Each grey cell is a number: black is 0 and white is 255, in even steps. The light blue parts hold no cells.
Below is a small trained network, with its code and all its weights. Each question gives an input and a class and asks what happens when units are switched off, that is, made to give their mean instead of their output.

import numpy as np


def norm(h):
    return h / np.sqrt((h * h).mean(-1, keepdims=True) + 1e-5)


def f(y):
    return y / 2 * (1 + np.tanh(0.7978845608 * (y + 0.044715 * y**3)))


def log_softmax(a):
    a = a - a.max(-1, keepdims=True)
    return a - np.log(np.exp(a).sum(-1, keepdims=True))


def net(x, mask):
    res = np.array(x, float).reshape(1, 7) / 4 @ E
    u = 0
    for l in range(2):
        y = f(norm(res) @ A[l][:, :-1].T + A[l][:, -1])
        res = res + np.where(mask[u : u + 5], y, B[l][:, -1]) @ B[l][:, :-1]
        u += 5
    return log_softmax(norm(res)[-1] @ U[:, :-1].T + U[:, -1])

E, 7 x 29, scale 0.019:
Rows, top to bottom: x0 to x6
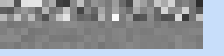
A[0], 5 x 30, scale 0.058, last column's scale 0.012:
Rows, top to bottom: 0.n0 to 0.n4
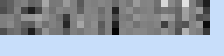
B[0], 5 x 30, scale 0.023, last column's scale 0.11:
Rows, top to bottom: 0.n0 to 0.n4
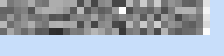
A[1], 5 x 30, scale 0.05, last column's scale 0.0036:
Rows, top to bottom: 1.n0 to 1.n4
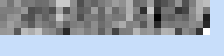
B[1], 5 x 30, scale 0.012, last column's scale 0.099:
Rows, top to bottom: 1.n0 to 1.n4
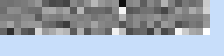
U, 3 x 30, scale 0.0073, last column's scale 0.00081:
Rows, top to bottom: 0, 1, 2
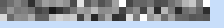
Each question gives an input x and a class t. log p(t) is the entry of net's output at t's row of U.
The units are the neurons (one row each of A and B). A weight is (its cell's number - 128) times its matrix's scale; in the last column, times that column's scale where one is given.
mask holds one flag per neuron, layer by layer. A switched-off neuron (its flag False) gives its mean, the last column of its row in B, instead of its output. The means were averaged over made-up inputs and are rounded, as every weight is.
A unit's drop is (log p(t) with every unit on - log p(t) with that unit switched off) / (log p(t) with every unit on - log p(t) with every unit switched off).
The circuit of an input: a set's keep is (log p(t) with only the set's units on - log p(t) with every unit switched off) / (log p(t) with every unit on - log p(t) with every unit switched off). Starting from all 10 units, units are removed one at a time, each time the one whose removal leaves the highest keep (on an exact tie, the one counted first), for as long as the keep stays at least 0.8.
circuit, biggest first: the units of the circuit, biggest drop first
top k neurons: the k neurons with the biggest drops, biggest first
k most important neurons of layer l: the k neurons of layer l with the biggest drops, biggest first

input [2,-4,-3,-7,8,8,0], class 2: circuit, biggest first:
(0.n3)
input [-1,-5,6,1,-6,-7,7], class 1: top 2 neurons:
(0.n1, 0.n2)
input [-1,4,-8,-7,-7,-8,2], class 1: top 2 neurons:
(0.n4, 0.n2)
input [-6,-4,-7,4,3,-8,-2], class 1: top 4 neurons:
(0.n4, 1.n4, 1.n1, 0.n3)
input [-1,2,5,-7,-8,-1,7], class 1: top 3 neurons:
(0.n1, 0.n2, 0.n0)
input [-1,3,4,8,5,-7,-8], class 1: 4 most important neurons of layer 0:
(0.n1, 0.n2, 0.n0, 0.n3)
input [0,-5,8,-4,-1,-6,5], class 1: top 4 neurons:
(0.n1, 0.n2, 0.n0, 0.n3)
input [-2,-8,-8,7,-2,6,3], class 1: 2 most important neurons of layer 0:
(0.n4, 0.n0)
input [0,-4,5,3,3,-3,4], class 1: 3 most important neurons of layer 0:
(0.n1, 0.n2, 0.n0)
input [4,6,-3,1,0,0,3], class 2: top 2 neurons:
(0.n0, 0.n1)
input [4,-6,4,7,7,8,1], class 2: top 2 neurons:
(0.n2, 0.n4)
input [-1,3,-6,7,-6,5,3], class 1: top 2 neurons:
(0.n4, 0.n2)
